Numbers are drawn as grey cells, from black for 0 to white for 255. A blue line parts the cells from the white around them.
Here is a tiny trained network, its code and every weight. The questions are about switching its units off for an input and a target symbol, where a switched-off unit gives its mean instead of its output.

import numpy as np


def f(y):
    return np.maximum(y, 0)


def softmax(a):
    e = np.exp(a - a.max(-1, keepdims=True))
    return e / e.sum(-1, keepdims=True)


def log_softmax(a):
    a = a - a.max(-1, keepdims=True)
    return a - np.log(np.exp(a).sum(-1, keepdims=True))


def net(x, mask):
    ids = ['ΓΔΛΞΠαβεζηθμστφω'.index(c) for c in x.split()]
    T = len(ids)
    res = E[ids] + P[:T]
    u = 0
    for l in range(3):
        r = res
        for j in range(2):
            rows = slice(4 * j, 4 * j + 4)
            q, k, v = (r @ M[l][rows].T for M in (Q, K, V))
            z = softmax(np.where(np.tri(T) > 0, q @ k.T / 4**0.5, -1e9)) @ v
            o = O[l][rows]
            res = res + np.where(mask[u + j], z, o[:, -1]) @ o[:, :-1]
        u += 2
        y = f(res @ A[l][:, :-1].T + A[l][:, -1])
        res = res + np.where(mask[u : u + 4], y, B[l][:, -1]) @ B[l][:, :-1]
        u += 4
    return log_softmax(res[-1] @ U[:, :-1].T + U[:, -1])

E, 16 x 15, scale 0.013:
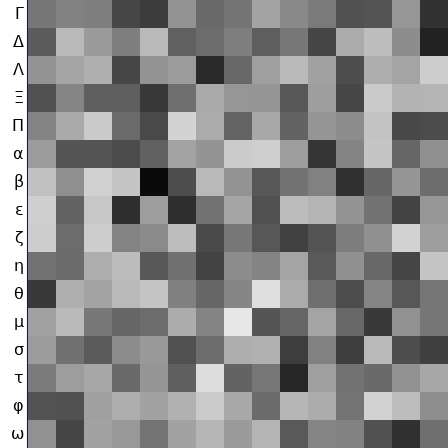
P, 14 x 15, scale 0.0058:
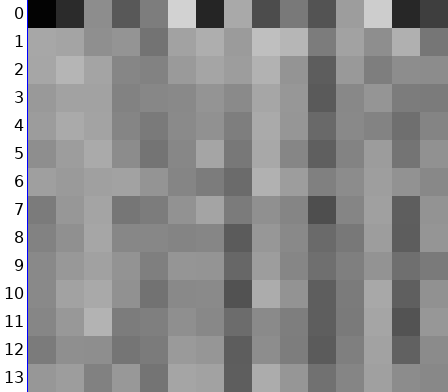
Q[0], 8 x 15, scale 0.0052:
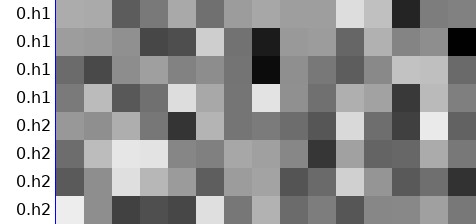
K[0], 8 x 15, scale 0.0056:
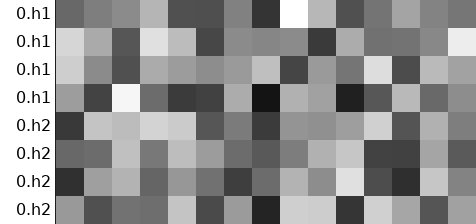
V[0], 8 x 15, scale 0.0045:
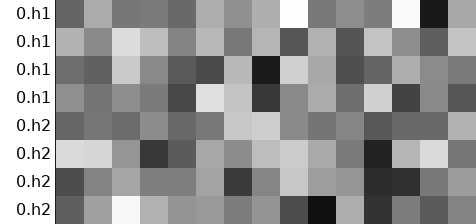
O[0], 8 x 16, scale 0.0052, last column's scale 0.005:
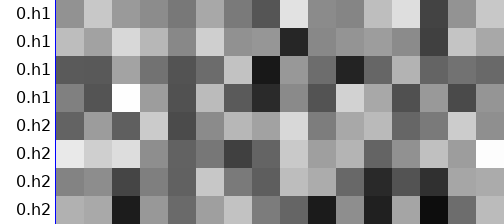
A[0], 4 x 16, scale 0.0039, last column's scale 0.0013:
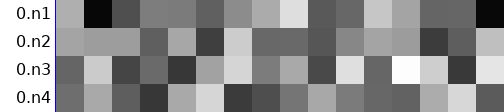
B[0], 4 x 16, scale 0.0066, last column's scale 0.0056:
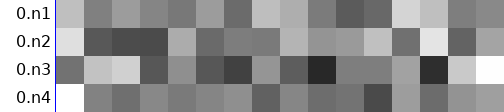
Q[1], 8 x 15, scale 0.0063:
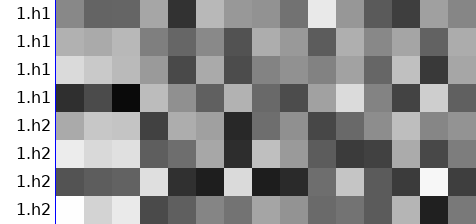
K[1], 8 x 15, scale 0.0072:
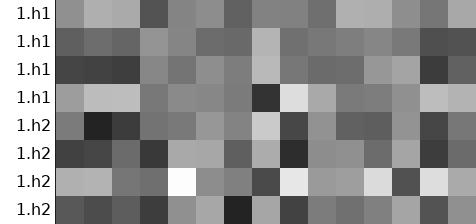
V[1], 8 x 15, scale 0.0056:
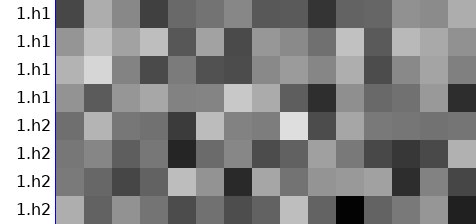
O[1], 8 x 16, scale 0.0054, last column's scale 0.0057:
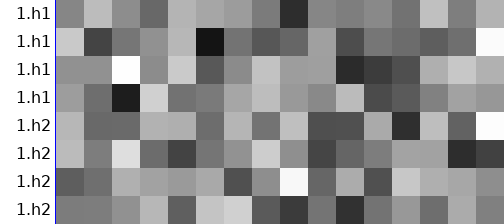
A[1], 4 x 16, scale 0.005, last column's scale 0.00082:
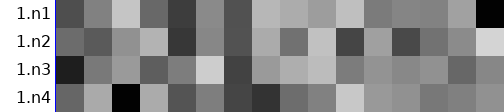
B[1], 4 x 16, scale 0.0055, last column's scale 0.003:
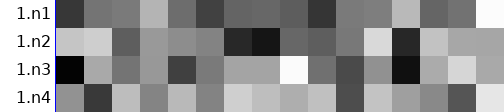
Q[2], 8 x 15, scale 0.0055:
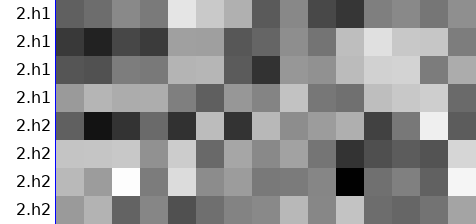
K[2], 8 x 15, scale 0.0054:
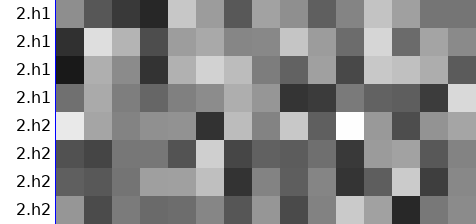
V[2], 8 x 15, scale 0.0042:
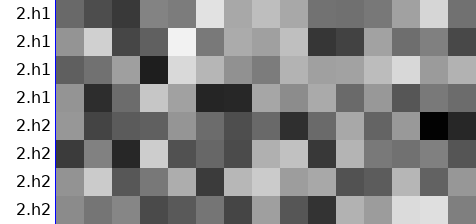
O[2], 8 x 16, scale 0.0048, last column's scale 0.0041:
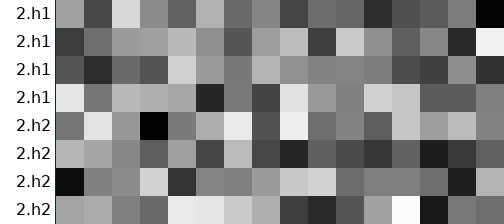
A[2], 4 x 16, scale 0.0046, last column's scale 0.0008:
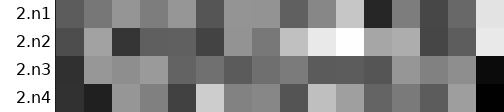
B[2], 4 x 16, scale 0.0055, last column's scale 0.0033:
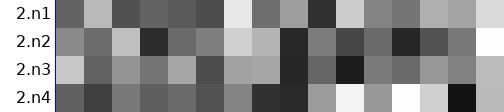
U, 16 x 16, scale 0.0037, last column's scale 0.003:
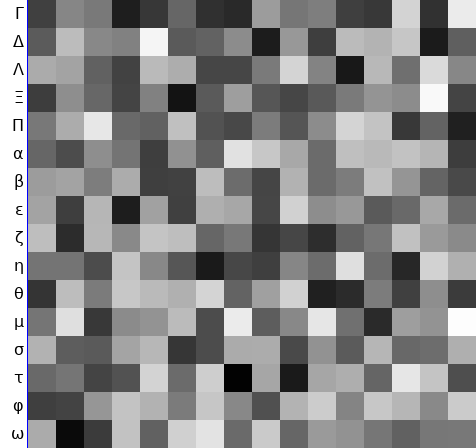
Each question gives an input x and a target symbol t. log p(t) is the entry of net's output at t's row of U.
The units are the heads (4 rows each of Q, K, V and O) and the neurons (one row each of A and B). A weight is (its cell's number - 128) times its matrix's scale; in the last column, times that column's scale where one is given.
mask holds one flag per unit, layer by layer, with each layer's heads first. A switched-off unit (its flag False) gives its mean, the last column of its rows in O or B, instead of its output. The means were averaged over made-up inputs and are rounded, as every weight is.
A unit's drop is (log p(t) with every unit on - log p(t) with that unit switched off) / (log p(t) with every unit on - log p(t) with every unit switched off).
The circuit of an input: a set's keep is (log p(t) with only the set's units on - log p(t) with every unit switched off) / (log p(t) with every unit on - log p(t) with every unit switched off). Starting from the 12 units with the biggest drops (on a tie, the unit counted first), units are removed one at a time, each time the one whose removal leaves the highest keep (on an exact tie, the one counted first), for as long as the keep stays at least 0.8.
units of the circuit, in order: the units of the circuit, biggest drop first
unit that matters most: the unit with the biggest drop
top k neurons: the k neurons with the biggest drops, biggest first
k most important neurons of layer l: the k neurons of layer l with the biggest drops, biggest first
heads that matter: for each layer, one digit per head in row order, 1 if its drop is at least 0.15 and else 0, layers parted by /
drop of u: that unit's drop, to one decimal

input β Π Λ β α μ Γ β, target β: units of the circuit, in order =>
(2.h1, 1.h2, 0.h2)
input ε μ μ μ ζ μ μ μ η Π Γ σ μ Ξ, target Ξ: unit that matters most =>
1.h2
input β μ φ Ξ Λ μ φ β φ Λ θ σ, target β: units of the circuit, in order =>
(1.h2, 2.h1, 0.h1)
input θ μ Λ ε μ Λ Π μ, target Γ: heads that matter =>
11 / 00 / 01
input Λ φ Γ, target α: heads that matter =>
01 / 10 / 01
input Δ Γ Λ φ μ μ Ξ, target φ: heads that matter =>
01 / 11 / 10
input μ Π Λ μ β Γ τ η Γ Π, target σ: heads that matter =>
10 / 11 / 00
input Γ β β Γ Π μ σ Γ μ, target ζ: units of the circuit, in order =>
(1.h2, 0.h1, 2.h2, 1.h1)
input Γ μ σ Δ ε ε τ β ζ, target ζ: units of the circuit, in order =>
(1.h2, 0.h1, 2.h2, 1.h1)
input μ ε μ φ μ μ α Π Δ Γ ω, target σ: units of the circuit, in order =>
(1.h2, 0.h1, 1.h1, 2.h1)
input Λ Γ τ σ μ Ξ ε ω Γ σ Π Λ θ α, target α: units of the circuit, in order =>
(2.h2, 1.h1, 0.h2)
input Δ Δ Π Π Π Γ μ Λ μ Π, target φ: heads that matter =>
11 / 11 / 10
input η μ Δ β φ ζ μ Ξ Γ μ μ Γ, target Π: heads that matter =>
01 / 11 / 01
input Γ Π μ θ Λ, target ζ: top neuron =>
(1.n3)
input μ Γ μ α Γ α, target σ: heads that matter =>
10 / 11 / 11
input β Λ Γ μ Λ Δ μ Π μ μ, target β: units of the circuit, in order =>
(2.h1, 1.h2, 0.h1)
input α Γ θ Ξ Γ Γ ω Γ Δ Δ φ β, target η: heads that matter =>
01 / 01 / 01
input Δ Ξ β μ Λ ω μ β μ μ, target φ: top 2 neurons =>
(2.n4, 1.n4)
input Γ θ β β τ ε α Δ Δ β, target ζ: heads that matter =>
11 / 11 / 01
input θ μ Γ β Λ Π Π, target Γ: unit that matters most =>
2.h2
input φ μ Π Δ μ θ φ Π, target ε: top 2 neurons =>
(2.n2, 1.n4)
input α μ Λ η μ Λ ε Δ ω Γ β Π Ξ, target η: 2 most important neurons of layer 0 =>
(0.n3, 0.n1)
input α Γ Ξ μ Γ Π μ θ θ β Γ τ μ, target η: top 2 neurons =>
(1.n3, 0.n1)
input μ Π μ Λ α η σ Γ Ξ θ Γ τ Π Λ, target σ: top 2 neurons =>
(0.n4, 1.n1)
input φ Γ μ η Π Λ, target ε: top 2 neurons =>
(2.n2, 1.n4)
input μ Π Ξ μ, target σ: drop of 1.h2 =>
0.6
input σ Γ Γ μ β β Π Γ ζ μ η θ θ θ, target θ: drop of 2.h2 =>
0.3
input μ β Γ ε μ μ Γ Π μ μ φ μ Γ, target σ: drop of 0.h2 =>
0.1
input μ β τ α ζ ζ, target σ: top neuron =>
(2.n2)
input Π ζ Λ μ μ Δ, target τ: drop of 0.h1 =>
0.2
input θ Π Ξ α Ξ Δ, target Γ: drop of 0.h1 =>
0.2
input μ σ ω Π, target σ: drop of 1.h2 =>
0.5
